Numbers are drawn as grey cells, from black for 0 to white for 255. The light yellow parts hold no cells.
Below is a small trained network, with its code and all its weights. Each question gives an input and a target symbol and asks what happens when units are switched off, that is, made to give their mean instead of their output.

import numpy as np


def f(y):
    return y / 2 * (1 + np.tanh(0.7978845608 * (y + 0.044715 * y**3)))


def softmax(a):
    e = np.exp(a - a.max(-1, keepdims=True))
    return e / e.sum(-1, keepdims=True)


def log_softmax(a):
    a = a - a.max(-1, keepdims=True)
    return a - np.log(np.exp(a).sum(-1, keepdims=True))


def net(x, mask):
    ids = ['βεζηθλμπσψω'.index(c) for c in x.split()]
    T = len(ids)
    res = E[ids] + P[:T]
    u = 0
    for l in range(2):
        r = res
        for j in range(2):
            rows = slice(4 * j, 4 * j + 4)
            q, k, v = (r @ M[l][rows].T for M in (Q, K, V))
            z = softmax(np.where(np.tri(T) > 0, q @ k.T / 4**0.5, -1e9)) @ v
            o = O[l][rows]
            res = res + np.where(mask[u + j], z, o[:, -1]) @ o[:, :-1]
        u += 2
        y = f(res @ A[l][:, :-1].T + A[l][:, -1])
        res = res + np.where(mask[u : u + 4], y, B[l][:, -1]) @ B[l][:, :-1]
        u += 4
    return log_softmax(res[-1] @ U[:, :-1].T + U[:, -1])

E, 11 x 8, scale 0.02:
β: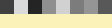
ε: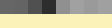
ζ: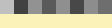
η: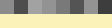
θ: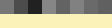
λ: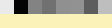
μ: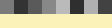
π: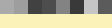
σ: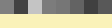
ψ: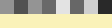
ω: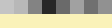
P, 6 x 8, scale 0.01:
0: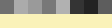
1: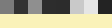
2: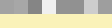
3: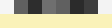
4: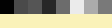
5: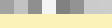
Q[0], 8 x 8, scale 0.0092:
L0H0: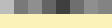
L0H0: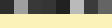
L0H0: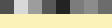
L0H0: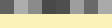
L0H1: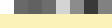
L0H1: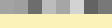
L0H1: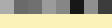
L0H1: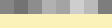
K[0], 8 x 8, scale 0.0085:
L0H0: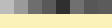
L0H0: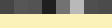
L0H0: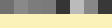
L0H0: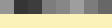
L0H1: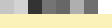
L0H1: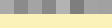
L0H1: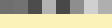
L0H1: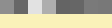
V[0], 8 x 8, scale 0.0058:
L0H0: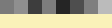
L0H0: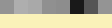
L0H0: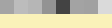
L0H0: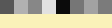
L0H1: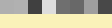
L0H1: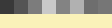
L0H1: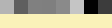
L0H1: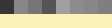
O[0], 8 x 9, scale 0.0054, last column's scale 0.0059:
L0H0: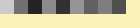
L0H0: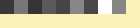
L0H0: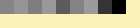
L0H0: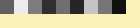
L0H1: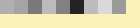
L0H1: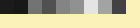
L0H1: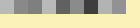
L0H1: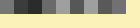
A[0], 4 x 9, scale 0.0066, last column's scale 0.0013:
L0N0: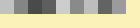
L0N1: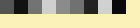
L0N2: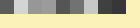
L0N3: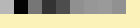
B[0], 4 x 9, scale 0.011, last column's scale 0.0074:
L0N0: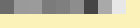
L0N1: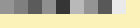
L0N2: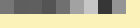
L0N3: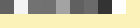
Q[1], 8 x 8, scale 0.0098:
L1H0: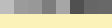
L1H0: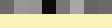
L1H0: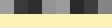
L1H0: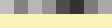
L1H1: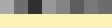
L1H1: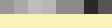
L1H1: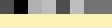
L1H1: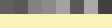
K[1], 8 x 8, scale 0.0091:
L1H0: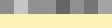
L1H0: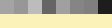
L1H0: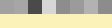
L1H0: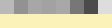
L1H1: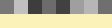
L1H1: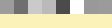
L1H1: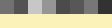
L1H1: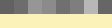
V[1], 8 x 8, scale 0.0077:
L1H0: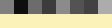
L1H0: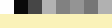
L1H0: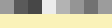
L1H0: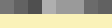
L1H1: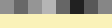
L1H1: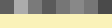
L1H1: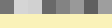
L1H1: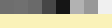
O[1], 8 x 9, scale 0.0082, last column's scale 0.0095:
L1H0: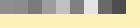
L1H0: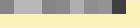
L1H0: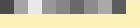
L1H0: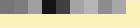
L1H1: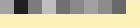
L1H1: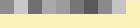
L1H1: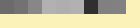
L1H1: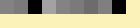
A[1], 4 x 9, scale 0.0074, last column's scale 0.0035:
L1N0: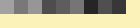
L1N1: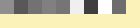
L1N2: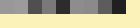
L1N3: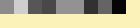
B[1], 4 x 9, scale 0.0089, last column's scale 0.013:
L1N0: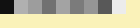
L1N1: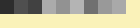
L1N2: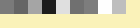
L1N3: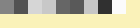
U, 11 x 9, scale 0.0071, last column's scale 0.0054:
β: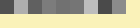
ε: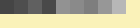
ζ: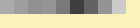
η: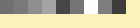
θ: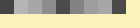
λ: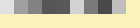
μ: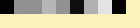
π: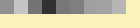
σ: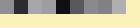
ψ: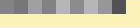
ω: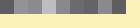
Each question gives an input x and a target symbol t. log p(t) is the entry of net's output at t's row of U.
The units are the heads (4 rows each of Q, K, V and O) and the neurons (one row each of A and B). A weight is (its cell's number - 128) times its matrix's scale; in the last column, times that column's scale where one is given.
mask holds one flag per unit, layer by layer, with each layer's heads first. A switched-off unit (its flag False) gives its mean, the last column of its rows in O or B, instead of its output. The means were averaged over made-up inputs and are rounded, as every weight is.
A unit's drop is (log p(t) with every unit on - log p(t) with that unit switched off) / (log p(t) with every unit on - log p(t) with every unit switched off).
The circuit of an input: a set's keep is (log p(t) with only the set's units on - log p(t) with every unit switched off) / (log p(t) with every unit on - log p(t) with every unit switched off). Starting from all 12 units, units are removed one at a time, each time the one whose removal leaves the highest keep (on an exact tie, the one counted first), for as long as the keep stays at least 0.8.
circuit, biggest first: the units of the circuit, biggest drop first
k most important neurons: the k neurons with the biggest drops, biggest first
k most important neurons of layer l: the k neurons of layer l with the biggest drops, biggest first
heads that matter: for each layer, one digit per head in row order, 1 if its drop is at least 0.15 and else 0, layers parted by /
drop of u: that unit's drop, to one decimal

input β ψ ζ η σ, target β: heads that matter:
01 / 01
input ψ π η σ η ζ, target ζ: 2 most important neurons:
[L1N0 L1N3]
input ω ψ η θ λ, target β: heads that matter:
00 / 00
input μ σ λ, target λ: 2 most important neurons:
[L0N1 L0N3]
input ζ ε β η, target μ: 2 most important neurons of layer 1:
[L1N0 L1N2]
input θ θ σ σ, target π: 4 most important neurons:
[L1N2 L0N1 L0N0 L0N3]
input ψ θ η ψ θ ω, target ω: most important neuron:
[L0N1]
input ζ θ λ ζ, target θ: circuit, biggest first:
[L1H0 L0N1]
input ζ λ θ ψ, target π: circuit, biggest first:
[L1H0 L1N3]
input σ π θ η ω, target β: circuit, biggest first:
[L1N3 L1H1 L0N3]
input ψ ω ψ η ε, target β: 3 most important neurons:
[L0N3 L1N0 L1N3]
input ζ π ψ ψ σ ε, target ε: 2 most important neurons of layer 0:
[L0N3 L0N2]
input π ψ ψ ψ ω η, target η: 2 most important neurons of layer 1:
[L1N2 L1N0]
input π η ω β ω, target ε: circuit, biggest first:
[L1H0 L1N1]
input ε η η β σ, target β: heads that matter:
11 / 01
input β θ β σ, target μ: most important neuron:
[L1N0]
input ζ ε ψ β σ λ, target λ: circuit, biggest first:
[L0N1 L1N3]
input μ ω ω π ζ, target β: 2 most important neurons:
[L1N0 L1N3]
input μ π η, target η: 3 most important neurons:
[L0N3 L0N2 L1N2]
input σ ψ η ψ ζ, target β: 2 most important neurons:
[L0N3 L1N0]
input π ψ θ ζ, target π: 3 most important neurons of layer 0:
[L0N3 L0N1 L0N0]
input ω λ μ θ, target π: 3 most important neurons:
[L1N2 L0N1 L0N0]
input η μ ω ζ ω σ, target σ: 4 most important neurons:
[L0N3 L0N0 L1N0 L1N2]
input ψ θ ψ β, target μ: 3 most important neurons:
[L0N3 L0N2 L0N0]
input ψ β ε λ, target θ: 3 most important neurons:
[L0N3 L0N1 L1N0]
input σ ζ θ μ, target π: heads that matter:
10 / 01
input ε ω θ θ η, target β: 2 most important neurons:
[L0N3 L1N0]
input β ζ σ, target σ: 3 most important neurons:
[L0N3 L1N0 L0N0]
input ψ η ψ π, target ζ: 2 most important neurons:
[L1N0 L0N1]
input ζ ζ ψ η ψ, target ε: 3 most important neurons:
[L0N3 L1N3 L0N1]
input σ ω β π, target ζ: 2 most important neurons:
[L0N2 L1N0]
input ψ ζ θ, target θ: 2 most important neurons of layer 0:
[L0N3 L0N1]
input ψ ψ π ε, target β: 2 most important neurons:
[L0N3 L1N3]
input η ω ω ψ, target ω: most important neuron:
[L1N2]
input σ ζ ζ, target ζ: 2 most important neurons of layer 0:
[L0N1 L0N2]
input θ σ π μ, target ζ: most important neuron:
[L1N0]
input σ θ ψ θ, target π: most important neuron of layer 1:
[L1N2]
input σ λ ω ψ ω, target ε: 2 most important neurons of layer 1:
[L1N1 L1N2]
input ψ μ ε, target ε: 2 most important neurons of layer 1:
[L1N3 L1N1]
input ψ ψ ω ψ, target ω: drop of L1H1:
0.4
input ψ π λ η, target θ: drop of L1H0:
1.0
